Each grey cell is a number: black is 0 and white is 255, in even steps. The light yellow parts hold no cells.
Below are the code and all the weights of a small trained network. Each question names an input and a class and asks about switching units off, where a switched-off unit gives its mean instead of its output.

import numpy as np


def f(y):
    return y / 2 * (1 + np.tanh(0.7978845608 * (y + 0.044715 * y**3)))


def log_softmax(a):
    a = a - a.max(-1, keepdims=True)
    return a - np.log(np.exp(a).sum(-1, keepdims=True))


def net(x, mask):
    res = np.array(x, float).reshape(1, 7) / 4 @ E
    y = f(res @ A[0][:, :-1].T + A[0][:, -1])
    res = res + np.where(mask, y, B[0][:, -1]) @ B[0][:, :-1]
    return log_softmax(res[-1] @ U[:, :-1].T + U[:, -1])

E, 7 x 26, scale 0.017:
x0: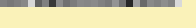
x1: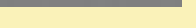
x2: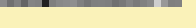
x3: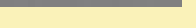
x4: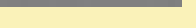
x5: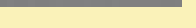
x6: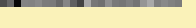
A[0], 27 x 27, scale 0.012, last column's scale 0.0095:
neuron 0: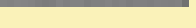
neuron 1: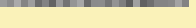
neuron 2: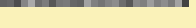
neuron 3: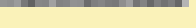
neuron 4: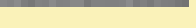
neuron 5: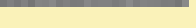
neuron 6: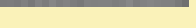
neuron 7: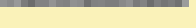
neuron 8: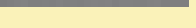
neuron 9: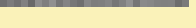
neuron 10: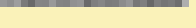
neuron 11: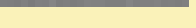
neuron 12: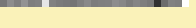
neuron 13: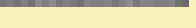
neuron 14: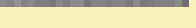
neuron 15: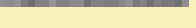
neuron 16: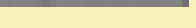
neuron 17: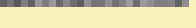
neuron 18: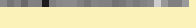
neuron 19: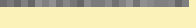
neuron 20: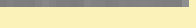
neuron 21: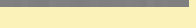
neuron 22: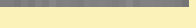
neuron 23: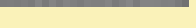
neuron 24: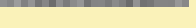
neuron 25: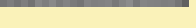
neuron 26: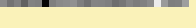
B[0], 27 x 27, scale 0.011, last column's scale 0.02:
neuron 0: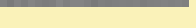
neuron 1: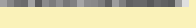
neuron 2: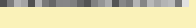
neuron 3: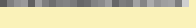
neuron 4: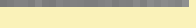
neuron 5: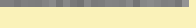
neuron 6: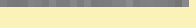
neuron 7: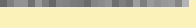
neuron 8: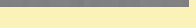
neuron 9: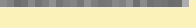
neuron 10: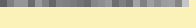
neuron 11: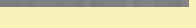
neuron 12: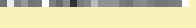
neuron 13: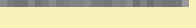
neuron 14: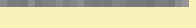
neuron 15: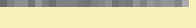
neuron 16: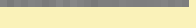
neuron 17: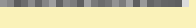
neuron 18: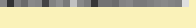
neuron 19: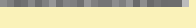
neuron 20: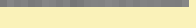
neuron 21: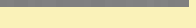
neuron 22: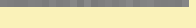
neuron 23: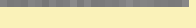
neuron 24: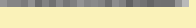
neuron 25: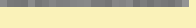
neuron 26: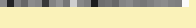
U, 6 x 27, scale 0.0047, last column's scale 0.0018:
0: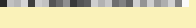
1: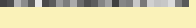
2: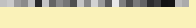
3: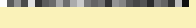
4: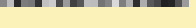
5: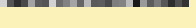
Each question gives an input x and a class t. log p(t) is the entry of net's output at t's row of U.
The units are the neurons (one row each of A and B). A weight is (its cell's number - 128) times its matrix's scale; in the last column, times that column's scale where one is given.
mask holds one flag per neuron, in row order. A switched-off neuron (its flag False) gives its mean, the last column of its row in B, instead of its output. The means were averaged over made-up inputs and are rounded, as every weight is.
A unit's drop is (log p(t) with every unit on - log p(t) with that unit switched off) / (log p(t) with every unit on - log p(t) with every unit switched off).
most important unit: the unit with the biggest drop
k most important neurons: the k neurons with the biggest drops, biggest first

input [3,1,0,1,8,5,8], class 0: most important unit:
neuron 2
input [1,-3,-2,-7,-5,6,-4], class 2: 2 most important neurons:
(neuron 2; neuron 1)
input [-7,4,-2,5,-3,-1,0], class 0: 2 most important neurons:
(neuron 3; neuron 10)
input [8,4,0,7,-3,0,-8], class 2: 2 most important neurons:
(neuron 26; neuron 18)
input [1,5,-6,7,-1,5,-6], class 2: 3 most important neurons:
(neuron 1; neuron 2; neuron 24)
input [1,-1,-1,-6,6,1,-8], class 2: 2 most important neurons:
(neuron 1; neuron 2)
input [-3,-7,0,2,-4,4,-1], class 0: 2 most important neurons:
(neuron 26; neuron 18)
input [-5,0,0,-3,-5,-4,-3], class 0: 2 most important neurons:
(neuron 26; neuron 18)
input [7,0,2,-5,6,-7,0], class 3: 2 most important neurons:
(neuron 1; neuron 3)
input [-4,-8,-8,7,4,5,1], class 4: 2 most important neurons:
(neuron 2; neuron 17)
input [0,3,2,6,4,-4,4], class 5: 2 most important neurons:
(neuron 3; neuron 10)
